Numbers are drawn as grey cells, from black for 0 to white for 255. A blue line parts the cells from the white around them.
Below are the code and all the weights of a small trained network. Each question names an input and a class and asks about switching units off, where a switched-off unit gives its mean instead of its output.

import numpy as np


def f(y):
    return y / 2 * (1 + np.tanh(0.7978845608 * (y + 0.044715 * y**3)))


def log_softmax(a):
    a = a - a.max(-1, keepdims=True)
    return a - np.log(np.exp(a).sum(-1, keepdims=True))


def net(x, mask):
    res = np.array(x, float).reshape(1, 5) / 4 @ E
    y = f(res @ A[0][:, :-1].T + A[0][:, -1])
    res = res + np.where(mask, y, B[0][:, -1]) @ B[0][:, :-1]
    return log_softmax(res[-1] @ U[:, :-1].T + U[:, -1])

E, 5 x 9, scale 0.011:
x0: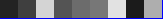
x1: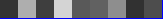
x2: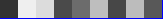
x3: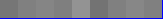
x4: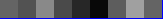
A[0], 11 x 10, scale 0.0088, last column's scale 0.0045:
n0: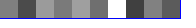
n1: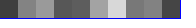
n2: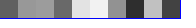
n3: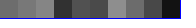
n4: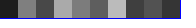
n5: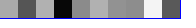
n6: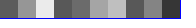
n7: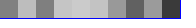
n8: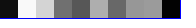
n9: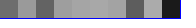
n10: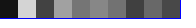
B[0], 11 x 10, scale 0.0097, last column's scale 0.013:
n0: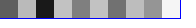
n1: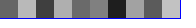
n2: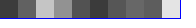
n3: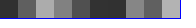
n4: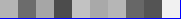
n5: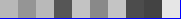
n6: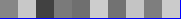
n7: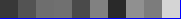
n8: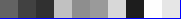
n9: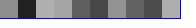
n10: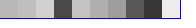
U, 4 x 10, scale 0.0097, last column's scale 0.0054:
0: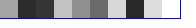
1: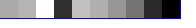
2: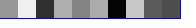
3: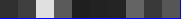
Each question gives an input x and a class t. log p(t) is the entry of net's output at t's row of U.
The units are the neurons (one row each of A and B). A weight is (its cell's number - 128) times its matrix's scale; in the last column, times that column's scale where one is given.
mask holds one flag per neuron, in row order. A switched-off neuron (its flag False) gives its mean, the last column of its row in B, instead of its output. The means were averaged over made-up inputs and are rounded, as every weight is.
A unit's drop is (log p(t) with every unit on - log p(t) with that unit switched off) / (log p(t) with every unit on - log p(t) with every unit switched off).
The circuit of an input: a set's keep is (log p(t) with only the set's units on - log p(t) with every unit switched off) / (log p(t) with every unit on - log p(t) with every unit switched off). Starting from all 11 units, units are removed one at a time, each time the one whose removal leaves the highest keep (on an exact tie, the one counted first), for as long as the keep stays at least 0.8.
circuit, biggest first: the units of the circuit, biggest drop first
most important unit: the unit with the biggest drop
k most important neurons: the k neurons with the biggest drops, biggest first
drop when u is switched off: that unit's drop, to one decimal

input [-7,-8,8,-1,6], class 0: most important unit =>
n8
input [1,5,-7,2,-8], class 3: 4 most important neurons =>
(n7 n2 n8 n9)
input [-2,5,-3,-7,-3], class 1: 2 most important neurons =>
(n8 n10)
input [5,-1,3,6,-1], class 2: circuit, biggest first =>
(n6 n1)
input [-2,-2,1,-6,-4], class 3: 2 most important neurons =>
(n0 n10)
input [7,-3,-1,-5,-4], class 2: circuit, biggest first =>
(n0 n6)
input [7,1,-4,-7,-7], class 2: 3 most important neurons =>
(n0 n6 n1)
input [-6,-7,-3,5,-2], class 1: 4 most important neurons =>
(n8 n0 n5 n1)
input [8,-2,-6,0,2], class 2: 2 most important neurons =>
(n0 n8)
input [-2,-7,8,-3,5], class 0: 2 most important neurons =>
(n8 n10)
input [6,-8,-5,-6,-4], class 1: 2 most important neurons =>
(n5 n8)
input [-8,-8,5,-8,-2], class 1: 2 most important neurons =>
(n0 n5)
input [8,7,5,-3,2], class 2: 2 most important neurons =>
(n1 n6)
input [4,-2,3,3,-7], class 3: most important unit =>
n2
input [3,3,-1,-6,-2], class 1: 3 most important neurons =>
(n8 n4 n10)
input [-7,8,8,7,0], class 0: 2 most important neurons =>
(n8 n5)
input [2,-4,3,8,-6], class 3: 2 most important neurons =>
(n2 n10)
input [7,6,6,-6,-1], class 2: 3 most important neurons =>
(n1 n6 n10)
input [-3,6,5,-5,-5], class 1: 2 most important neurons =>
(n10 n0)
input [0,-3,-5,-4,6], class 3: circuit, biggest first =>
(n8)
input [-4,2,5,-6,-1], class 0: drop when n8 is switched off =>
0.5
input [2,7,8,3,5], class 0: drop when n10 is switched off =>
0.0
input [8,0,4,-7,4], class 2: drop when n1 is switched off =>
0.3
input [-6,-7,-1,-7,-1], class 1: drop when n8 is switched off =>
0.2
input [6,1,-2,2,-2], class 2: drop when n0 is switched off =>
0.2
